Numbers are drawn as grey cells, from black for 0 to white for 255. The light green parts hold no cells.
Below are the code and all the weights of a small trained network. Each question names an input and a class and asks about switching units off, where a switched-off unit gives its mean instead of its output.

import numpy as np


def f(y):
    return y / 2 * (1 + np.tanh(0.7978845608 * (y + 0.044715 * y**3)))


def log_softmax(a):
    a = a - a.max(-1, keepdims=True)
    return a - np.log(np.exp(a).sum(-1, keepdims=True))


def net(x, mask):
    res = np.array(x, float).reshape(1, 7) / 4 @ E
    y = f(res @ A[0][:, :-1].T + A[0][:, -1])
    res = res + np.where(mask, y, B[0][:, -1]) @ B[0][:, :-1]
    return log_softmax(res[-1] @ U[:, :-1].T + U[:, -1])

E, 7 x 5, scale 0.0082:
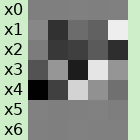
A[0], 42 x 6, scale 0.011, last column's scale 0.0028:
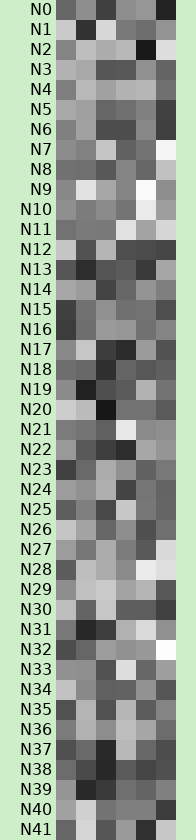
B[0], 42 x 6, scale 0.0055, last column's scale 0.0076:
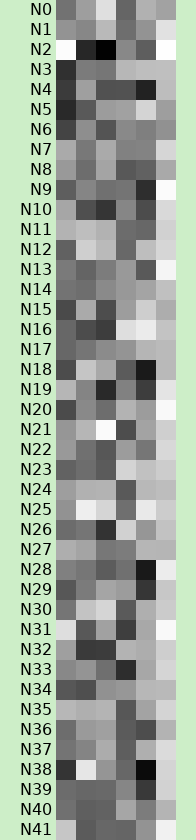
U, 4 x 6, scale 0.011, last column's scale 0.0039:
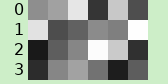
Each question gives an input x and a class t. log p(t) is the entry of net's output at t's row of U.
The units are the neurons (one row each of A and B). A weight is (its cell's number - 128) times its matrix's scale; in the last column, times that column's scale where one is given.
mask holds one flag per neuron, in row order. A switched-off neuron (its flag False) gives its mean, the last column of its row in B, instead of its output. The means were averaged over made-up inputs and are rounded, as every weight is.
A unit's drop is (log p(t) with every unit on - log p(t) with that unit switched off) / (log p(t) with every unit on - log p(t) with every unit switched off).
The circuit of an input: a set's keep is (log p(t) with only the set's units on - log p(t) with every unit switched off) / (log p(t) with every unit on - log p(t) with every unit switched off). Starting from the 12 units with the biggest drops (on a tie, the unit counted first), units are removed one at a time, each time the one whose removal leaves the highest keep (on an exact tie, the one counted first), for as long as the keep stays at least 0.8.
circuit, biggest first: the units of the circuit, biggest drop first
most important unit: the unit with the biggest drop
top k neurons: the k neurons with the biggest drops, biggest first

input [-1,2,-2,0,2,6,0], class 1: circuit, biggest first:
(N12, N25)
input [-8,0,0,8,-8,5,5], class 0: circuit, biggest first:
(N21, N25)
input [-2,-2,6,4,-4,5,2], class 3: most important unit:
N38
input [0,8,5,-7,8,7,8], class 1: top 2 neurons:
(N19, N32)
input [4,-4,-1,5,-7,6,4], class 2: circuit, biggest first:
(N20, N3)
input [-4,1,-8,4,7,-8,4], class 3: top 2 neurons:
(N28, N4)
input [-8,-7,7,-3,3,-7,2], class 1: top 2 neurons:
(N2, N41)
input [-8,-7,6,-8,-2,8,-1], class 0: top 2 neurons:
(N12, N30)
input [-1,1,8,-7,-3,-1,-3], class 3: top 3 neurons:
(N38, N39, N31)
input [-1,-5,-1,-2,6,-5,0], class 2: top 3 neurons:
(N23, N16, N31)
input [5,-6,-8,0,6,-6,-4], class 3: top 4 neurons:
(N4, N29, N28, N36)
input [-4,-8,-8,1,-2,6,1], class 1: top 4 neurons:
(N2, N41, N38, N18)
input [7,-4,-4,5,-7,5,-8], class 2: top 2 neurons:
(N20, N26)
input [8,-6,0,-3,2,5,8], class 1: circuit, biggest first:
(N2)
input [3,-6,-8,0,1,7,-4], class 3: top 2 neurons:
(N4, N29)
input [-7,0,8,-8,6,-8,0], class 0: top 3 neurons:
(N12, N30, N1)
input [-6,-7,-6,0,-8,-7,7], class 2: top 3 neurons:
(N20, N3, N5)
